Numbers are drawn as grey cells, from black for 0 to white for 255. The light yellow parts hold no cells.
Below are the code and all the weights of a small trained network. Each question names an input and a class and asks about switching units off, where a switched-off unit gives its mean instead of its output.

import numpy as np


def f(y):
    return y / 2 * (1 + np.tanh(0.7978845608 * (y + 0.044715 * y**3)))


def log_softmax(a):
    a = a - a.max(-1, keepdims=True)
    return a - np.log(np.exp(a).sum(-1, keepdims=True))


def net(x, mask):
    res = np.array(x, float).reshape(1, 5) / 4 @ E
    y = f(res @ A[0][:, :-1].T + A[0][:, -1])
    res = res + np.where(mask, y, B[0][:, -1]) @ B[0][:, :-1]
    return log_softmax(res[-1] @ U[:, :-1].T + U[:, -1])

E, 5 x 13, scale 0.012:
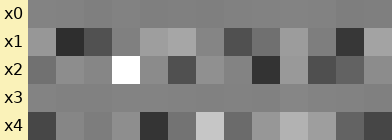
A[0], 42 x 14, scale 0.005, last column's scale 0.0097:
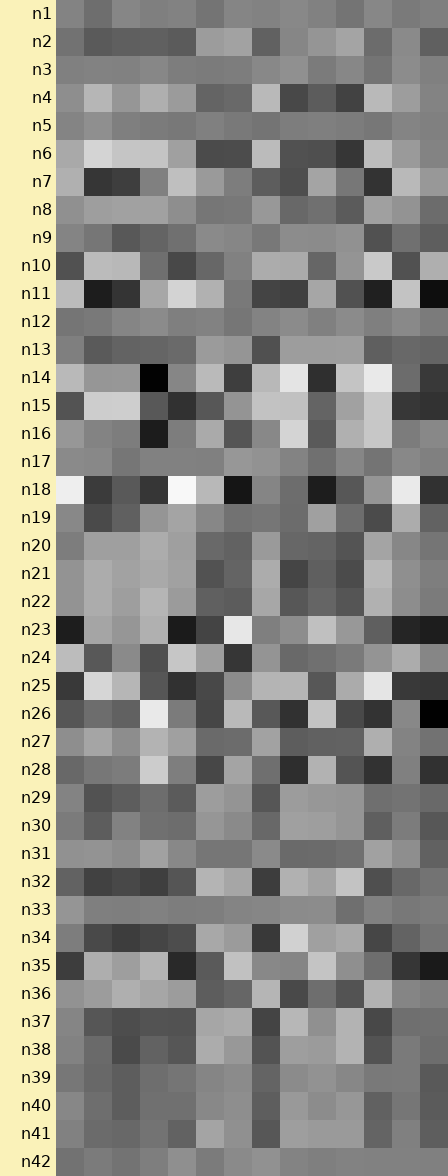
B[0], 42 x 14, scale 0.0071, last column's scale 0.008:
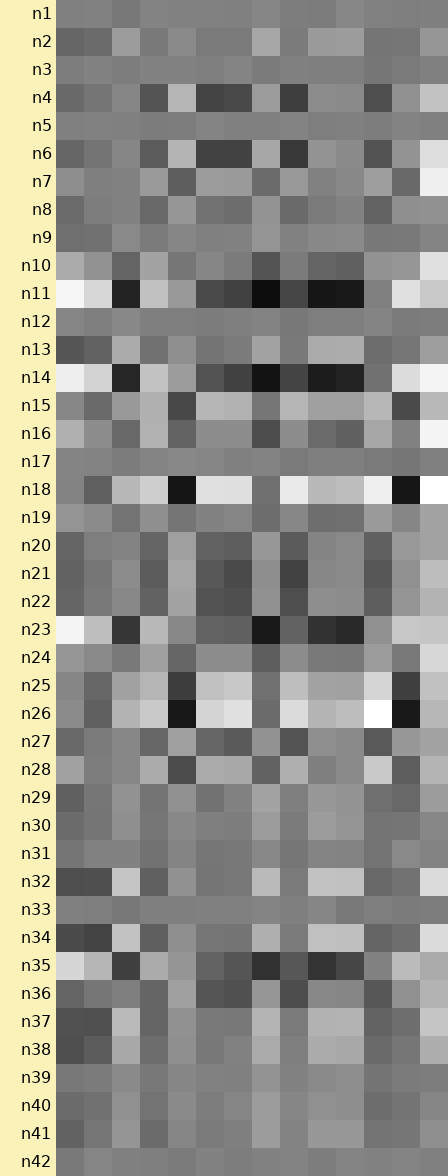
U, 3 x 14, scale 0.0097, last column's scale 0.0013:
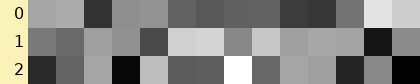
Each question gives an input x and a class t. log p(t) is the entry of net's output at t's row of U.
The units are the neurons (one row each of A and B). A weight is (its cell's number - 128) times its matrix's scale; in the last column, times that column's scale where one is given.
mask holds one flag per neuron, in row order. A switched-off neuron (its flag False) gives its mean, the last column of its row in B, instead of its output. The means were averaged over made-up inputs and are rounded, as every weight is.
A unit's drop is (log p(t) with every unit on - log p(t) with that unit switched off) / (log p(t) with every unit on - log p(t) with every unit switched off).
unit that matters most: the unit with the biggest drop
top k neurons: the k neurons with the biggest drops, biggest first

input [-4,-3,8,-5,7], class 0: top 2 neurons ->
n23; n35
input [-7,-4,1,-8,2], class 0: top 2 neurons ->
n18; n26
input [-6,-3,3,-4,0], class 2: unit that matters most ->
n14
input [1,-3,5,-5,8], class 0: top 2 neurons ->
n23; n35
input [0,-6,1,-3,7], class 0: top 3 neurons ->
n23; n35; n18
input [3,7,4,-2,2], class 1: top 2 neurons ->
n26; n14
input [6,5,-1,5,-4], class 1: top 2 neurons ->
n18; n14
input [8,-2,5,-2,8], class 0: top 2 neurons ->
n23; n35
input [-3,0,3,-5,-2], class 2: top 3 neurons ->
n14; n11; n23
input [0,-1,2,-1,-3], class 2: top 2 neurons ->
n14; n11
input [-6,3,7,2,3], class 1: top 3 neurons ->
n26; n14; n28
